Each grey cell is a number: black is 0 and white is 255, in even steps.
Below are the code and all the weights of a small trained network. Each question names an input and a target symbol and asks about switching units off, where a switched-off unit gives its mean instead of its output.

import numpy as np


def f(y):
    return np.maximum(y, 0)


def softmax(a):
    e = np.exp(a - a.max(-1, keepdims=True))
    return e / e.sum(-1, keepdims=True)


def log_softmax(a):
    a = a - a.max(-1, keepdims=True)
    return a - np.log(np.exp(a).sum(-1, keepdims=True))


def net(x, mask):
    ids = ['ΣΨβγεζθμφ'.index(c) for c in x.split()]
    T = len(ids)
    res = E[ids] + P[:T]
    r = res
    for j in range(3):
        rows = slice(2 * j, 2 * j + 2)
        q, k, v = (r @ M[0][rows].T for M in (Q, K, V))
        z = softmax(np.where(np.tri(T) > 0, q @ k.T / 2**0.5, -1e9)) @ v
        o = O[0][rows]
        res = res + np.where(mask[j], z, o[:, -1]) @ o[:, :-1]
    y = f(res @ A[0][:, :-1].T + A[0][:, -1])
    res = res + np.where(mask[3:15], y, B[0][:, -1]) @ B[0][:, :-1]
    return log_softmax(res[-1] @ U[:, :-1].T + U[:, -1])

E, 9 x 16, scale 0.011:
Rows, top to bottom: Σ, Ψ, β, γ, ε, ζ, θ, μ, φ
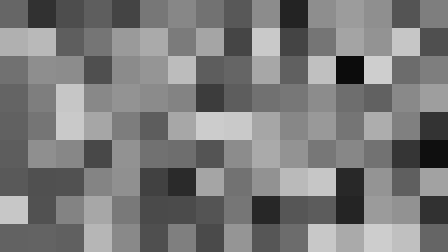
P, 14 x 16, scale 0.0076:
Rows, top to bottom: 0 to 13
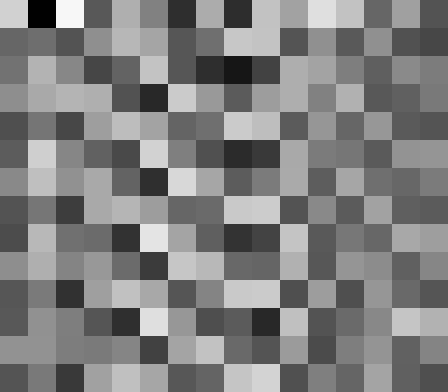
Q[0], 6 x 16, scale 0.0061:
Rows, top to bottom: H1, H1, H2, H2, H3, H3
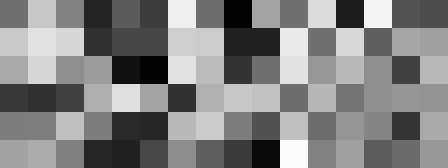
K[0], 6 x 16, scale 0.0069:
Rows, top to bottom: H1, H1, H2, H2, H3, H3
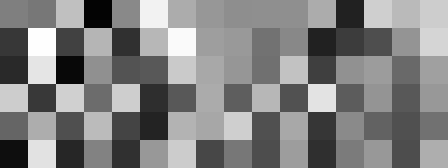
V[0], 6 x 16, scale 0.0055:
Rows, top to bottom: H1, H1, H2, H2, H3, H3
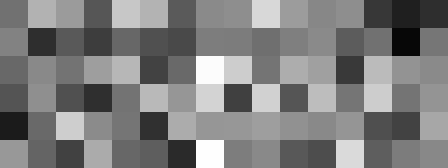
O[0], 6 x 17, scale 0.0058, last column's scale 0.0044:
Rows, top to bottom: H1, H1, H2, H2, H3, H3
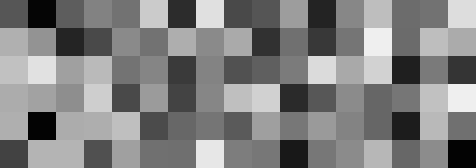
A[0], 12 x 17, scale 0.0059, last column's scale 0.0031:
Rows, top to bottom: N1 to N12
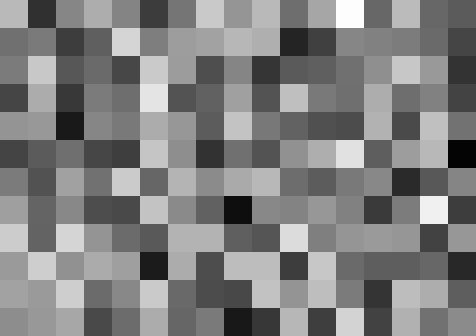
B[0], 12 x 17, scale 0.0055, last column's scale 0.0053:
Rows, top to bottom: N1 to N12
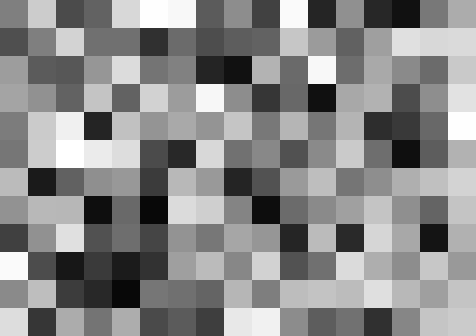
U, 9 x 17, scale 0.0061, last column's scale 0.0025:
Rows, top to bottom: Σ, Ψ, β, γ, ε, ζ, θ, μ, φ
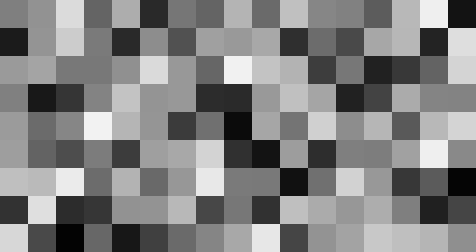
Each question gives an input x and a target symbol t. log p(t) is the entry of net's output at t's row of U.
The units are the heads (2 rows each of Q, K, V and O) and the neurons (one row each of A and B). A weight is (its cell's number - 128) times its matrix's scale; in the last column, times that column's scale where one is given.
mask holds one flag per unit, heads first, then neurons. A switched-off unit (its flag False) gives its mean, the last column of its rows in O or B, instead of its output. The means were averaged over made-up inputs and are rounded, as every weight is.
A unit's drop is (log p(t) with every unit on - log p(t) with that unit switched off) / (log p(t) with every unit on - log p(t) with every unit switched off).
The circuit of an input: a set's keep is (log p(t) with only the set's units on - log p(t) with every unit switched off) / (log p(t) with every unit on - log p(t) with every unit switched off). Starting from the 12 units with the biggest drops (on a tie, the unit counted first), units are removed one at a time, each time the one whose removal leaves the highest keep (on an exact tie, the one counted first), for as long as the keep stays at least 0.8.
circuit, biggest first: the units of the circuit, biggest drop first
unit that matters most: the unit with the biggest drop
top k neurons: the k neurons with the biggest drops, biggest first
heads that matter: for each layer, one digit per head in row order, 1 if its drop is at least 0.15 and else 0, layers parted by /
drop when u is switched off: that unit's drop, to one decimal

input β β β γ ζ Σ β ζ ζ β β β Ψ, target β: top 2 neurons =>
N1, N7
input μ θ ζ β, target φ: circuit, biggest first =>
H1, N10, N5
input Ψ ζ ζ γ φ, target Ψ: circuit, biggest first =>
H3, H1
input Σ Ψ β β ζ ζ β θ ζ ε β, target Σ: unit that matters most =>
N2
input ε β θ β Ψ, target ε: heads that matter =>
011
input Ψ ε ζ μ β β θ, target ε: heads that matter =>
010
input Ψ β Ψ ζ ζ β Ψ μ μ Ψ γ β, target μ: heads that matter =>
100
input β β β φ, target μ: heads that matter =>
010
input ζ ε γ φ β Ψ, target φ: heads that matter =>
000
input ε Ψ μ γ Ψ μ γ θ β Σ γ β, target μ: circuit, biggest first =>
H1, N11, N8, N12
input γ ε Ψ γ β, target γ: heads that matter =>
011
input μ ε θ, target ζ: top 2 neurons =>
N4, N3
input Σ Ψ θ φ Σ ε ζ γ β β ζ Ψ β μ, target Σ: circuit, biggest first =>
N2, N5, H1, H2
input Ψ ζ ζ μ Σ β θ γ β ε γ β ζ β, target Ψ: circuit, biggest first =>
H3, H1
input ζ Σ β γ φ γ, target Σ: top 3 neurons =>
N12, N8, N6
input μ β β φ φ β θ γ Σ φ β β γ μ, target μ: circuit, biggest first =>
H2, H3
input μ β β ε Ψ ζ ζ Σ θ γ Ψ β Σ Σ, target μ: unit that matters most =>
H2
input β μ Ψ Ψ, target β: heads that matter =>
100
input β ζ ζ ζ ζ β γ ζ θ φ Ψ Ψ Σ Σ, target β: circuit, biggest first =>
N5, H2, H3
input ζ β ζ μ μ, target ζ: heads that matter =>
100
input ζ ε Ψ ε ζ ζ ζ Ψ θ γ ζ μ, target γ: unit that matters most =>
N3
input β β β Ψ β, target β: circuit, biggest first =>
N5, H3, H2
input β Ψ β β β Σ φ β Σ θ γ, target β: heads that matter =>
011
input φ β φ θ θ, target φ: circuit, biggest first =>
H1, N10
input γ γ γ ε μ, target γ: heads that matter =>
011
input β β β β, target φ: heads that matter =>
010
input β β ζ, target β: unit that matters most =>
N12
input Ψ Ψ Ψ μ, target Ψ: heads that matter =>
001
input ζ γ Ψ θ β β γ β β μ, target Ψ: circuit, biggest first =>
N9, N7
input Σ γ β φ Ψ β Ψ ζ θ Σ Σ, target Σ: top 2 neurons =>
N2, N5
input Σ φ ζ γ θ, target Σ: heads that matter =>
111
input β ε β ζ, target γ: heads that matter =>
001
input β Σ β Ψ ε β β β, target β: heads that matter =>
011
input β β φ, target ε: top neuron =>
N6
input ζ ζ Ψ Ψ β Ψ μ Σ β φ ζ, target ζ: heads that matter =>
100
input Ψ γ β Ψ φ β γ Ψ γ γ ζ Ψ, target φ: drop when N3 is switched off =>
0.1
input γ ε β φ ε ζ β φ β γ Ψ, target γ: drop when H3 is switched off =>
0.2
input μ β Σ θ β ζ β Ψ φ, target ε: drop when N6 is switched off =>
0.3
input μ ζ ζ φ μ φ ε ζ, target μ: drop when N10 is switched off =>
0.0
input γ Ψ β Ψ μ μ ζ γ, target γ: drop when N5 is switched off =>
0.1
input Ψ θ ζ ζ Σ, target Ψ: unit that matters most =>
H3
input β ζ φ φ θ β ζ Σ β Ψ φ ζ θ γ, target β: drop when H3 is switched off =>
0.3
